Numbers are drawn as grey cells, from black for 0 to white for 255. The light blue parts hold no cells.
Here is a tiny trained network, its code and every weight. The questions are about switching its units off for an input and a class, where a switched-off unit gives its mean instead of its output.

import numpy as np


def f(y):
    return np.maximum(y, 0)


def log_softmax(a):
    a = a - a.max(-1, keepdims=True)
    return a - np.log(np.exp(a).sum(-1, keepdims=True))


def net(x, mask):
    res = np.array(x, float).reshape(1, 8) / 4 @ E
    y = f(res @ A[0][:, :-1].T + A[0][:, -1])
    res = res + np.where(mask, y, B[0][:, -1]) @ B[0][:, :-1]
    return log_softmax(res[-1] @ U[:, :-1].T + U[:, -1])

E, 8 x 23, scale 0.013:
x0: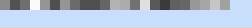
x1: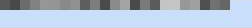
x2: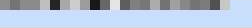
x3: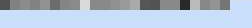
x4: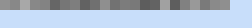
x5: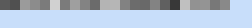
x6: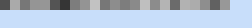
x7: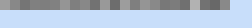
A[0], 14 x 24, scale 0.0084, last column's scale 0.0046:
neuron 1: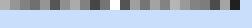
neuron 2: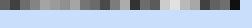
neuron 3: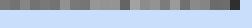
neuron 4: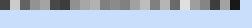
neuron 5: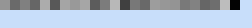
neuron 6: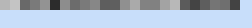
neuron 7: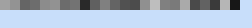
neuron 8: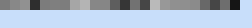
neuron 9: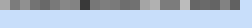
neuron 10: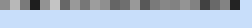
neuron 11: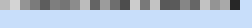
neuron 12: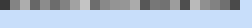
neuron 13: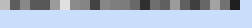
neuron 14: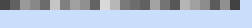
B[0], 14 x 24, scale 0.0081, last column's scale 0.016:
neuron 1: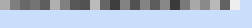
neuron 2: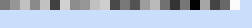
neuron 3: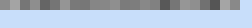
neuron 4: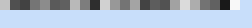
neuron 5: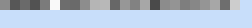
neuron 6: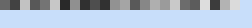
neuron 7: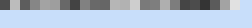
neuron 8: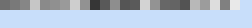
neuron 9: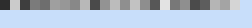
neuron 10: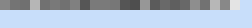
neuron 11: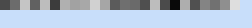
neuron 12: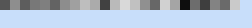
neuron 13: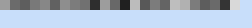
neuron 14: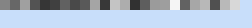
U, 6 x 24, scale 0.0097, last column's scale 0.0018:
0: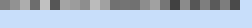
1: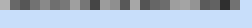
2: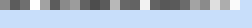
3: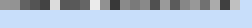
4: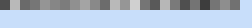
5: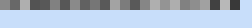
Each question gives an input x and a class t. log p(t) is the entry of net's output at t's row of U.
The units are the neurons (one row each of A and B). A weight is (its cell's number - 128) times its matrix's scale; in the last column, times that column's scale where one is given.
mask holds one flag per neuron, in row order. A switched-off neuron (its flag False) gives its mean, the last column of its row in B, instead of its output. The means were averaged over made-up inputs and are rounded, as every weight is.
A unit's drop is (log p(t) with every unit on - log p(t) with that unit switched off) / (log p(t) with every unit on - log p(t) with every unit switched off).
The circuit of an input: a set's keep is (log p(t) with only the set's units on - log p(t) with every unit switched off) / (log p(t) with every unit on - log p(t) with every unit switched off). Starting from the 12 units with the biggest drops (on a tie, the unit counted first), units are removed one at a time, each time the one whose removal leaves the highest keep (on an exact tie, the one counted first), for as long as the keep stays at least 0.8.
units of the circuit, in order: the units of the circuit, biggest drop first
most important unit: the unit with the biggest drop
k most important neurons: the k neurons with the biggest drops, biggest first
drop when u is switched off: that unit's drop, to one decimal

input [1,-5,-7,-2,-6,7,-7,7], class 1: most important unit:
neuron 13
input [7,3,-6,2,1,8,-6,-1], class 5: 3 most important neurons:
[neuron 14; neuron 8; neuron 4]
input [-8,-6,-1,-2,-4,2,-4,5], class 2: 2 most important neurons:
[neuron 8; neuron 10]
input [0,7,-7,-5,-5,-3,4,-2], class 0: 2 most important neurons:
[neuron 2; neuron 1]
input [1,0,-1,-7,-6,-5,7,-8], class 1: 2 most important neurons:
[neuron 4; neuron 12]
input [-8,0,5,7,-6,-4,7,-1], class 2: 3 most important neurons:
[neuron 8; neuron 10; neuron 13]
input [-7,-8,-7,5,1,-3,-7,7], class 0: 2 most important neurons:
[neuron 11; neuron 4]
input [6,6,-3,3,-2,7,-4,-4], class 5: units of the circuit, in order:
[neuron 14; neuron 8]
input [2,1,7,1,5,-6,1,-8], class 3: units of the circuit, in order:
[neuron 1; neuron 5]
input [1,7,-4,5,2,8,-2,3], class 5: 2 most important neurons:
[neuron 14; neuron 11]
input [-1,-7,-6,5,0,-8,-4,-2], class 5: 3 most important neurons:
[neuron 6; neuron 2; neuron 1]
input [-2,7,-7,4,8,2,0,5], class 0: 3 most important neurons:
[neuron 2; neuron 1; neuron 5]
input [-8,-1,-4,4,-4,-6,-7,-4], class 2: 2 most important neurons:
[neuron 8; neuron 10]
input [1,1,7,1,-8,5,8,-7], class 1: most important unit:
neuron 4
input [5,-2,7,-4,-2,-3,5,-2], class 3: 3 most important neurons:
[neuron 1; neuron 5; neuron 8]
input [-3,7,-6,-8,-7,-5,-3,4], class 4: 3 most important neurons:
[neuron 7; neuron 9; neuron 11]
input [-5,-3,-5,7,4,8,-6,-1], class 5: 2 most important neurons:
[neuron 14; neuron 4]
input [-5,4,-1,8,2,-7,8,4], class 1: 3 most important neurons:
[neuron 4; neuron 7; neuron 9]
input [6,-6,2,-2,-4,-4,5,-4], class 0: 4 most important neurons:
[neuron 11; neuron 8; neuron 10; neuron 13]
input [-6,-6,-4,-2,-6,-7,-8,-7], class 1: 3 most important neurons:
[neuron 13; neuron 2; neuron 14]
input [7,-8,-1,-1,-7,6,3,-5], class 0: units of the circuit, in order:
[neuron 11]
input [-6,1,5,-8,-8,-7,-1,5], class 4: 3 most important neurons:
[neuron 7; neuron 9; neuron 14]
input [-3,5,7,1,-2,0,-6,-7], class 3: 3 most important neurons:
[neuron 1; neuron 5; neuron 4]
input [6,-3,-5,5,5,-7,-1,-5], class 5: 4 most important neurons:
[neuron 6; neuron 8; neuron 10; neuron 1]
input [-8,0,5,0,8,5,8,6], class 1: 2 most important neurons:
[neuron 4; neuron 5]
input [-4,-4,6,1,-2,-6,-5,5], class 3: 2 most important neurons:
[neuron 1; neuron 5]
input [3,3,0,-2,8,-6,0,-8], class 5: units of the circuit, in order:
[neuron 6]
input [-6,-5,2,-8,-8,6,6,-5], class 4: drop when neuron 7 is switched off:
1.5
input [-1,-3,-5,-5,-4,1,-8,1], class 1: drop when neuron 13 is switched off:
0.8
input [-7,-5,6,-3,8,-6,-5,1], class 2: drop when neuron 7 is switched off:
0.0
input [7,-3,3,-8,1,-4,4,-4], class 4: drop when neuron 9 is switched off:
0.3
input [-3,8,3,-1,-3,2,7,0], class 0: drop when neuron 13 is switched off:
0.1
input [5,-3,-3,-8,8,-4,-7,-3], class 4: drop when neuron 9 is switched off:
0.4
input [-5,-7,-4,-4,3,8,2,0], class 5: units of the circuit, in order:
[neuron 14]
